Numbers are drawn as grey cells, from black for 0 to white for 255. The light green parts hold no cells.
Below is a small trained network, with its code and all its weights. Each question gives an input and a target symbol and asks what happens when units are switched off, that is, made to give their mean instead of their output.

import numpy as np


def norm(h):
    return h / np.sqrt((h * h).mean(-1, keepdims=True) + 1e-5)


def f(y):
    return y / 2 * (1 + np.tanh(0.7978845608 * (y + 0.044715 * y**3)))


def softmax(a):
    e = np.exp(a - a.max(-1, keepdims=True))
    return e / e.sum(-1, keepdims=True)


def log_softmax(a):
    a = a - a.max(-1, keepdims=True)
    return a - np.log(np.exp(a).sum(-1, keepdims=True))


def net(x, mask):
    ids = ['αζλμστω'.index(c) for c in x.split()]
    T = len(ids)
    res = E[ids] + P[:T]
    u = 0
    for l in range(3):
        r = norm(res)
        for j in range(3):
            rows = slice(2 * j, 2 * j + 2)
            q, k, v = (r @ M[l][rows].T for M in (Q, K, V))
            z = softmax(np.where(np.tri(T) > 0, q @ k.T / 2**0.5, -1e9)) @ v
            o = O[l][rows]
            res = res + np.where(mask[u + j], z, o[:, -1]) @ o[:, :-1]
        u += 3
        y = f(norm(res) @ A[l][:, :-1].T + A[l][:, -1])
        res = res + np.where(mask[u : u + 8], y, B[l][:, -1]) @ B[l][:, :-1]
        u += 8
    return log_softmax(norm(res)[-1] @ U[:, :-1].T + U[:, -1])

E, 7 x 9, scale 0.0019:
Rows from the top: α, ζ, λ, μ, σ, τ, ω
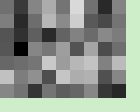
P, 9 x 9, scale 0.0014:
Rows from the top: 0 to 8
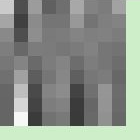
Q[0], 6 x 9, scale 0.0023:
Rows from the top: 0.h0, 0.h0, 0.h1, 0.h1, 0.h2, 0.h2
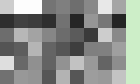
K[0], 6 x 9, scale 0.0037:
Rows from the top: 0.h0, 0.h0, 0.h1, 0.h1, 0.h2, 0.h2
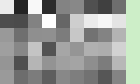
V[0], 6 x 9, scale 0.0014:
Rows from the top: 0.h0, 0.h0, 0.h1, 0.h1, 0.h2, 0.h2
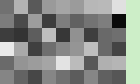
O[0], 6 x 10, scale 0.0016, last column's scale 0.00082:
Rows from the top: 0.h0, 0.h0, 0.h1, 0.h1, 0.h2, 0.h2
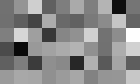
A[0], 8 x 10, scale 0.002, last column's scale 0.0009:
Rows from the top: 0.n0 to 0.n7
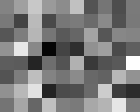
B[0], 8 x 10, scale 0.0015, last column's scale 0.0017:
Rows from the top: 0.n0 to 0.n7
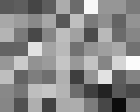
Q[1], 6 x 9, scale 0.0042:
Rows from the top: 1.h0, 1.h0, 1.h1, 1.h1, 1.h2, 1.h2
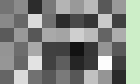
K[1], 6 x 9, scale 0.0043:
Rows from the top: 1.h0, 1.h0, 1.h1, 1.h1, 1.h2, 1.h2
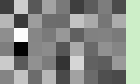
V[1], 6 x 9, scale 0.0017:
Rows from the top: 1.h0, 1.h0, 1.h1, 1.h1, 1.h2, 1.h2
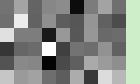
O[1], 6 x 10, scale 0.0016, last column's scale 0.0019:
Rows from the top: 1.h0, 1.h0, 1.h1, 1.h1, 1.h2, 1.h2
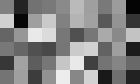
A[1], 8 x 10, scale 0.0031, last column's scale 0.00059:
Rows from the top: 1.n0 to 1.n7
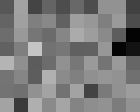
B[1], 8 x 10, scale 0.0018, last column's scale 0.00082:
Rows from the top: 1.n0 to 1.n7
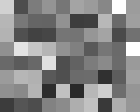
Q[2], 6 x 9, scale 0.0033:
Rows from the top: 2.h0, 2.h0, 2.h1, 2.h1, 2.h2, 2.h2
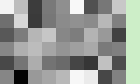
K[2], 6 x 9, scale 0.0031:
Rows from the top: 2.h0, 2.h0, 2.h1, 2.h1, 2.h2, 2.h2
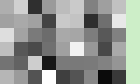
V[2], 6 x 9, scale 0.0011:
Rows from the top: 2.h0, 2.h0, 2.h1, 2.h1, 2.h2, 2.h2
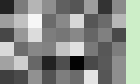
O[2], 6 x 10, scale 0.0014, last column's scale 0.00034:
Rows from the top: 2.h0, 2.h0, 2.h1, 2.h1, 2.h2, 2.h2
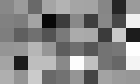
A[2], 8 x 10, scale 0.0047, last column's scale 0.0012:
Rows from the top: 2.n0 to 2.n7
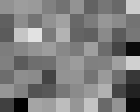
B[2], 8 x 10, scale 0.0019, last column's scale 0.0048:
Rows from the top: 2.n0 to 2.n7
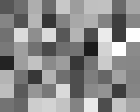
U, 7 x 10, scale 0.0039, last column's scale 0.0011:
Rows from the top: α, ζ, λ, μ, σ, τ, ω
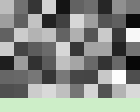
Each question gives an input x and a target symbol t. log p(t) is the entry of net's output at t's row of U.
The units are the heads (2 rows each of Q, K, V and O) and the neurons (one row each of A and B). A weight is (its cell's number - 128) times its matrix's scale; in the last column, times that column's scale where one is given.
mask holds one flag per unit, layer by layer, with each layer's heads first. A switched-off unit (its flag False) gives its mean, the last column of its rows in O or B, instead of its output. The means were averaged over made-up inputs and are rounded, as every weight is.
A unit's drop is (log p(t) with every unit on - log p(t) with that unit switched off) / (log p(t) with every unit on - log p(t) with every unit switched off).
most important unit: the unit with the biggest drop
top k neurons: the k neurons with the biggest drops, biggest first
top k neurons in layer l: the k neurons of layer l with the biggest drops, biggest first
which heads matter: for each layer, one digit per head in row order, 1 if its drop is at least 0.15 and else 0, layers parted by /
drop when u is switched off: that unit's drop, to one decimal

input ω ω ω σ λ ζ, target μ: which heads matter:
011 / 010 / 000
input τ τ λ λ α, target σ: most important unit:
0.h1
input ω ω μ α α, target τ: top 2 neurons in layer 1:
(1.n3; 1.n1)
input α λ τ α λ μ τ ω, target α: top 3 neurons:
(2.n2; 1.n0; 2.n7)
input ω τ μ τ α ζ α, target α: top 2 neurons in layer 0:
(0.n4; 0.n3)
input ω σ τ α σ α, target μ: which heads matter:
110 / 010 / 000
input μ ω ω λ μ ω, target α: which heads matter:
100 / 000 / 000
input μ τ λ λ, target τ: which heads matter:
100 / 000 / 000
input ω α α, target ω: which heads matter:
100 / 011 / 000
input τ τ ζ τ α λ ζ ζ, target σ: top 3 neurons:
(2.n2; 0.n4; 2.n7)
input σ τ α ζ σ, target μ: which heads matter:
010 / 010 / 000
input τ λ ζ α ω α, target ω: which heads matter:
000 / 100 / 000
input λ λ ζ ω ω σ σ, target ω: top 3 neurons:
(0.n7; 2.n7; 2.n2)
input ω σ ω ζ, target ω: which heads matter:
000 / 000 / 000
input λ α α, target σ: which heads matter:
100 / 011 / 000
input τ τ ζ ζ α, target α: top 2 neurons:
(1.n3; 2.n2)
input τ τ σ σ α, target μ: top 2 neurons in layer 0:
(0.n4; 0.n0)
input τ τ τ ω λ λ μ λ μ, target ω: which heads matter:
100 / 100 / 000
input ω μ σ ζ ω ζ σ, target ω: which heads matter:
000 / 100 / 000
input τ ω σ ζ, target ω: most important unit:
1.n3
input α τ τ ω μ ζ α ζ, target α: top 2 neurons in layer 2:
(2.n2; 2.n3)
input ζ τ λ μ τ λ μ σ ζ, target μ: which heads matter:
100 / 110 / 000
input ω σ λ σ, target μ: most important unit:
1.h0
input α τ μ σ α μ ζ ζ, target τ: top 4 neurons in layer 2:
(2.n2; 2.n4; 2.n7; 2.n5)
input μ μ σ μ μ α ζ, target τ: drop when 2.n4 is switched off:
0.3
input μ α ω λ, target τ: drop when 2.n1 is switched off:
0.0
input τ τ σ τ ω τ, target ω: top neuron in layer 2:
(2.n7)
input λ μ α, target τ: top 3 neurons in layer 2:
(2.n2; 2.n7; 2.n4)
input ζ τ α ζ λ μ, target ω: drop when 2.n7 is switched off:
0.3
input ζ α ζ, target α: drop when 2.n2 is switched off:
0.6
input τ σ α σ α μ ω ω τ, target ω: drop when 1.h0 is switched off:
1.3
